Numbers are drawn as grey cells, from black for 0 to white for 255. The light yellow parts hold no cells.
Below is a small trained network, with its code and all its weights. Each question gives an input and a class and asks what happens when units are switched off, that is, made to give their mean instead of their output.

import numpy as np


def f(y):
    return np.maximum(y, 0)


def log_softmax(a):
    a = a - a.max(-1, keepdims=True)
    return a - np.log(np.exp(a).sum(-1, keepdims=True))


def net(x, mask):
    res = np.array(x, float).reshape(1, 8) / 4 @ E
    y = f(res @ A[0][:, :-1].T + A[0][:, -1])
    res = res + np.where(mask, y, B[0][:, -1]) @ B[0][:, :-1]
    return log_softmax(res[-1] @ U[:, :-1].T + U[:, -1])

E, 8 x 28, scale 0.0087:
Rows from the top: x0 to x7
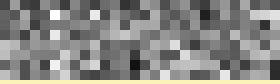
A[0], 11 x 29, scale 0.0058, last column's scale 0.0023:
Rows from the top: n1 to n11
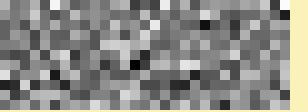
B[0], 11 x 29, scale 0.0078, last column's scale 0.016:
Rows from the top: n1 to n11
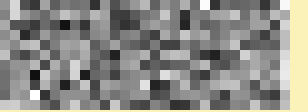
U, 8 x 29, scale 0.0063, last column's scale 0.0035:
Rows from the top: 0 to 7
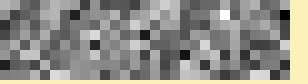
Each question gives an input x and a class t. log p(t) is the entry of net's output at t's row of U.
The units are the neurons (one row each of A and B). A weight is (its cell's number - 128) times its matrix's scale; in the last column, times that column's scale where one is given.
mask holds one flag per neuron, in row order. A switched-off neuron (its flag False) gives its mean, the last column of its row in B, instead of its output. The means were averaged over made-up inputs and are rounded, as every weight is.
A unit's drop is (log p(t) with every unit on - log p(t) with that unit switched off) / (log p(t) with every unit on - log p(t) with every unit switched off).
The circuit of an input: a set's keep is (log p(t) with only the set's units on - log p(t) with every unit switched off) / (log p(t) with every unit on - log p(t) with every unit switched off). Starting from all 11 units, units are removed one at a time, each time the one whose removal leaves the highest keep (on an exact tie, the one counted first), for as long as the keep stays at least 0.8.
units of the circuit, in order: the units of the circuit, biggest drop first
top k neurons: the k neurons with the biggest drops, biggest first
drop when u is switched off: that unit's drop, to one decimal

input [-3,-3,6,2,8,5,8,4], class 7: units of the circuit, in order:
[n7]
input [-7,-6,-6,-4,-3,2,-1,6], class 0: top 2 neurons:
[n8; n2]
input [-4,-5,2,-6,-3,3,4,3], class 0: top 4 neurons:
[n2; n10; n5; n9]
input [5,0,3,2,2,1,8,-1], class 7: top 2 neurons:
[n8; n7]
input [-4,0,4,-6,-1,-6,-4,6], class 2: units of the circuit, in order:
[n11; n1]
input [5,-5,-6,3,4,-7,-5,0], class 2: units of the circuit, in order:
[n1; n8]
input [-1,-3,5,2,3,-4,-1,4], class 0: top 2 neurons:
[n9; n1]
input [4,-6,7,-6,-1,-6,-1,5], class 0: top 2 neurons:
[n8; n4]
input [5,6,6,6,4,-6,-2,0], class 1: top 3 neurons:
[n3; n8; n7]
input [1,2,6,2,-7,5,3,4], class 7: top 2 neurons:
[n8; n9]
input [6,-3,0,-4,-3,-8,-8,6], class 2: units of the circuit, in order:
[n8; n9]
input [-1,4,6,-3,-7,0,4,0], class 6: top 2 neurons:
[n8; n1]
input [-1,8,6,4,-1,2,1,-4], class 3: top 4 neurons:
[n8; n1; n11; n9]
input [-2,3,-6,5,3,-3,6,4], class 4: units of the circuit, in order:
[n1]
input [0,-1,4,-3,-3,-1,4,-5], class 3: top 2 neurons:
[n1; n10]
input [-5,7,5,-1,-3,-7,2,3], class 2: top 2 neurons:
[n9; n11]
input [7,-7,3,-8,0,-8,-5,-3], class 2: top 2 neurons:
[n8; n1]
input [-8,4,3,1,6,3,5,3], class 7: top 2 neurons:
[n7; n8]
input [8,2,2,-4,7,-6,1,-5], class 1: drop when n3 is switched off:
0.2
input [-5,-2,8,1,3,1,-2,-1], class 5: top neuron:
[n1]
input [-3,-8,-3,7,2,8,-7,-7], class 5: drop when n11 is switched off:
0.2
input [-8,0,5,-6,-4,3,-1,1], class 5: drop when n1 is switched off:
0.3
